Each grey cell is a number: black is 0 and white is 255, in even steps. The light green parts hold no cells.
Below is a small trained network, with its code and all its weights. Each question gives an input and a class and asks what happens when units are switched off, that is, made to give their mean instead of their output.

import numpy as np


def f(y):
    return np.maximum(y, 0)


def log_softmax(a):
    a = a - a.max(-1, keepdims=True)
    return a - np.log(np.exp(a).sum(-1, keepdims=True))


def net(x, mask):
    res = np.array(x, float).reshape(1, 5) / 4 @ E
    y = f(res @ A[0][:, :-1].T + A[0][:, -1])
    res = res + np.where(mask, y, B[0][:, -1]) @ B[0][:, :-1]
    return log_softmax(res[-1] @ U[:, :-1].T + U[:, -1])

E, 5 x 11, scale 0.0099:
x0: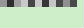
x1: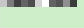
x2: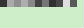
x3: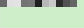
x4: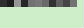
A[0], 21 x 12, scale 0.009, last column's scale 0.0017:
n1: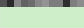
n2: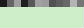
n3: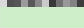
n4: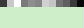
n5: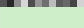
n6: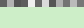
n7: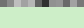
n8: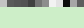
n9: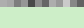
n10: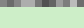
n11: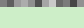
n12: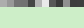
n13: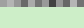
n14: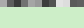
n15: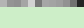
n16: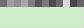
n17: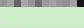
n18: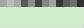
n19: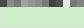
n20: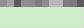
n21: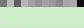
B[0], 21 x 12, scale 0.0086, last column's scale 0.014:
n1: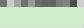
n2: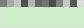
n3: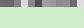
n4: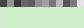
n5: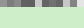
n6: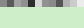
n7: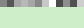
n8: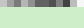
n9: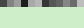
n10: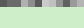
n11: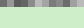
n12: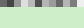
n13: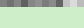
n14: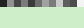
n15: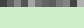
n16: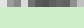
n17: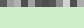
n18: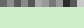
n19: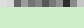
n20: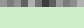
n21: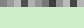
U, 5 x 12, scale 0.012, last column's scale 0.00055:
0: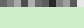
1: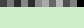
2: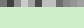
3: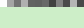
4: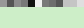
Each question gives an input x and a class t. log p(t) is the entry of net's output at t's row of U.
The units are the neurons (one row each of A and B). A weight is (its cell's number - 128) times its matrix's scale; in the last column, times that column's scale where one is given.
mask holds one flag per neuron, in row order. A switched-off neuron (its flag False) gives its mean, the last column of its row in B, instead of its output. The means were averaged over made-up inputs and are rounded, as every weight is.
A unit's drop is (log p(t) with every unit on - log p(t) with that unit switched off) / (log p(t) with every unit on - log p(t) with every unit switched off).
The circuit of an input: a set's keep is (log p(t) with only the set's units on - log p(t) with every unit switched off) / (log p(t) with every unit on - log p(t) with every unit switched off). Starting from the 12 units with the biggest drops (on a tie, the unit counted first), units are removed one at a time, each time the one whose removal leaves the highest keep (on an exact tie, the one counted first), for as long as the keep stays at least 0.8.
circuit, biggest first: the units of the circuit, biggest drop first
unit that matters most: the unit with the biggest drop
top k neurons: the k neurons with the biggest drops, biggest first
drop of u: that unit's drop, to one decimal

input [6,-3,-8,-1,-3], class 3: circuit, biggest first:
n8
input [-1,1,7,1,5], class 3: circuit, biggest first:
n19; n16
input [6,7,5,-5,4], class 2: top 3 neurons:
n12; n3; n6
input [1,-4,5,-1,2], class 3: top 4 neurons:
n19; n12; n16; n3
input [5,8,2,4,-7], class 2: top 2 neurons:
n12; n3
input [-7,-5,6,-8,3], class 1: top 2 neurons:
n14; n10
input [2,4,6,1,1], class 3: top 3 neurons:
n19; n16; n7
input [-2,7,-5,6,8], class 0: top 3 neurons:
n2; n1; n7
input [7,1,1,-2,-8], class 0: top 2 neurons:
n6; n9
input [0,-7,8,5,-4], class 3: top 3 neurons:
n16; n19; n12
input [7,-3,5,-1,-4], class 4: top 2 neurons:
n5; n8
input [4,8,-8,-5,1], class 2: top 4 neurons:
n12; n3; n19; n16
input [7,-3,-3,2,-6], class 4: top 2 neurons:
n5; n2
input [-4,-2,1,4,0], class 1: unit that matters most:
n4
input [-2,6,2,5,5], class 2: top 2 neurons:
n12; n14
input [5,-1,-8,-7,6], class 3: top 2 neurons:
n8; n4
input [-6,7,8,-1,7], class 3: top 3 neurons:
n19; n16; n7
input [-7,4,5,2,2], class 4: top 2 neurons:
n6; n8
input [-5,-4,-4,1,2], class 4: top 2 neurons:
n6; n12
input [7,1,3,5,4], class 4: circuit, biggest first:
n5
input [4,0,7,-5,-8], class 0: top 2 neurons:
n9; n21
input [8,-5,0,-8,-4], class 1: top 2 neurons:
n14; n6
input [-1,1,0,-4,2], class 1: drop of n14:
0.1
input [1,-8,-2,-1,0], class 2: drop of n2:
0.0
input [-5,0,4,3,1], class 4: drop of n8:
0.3
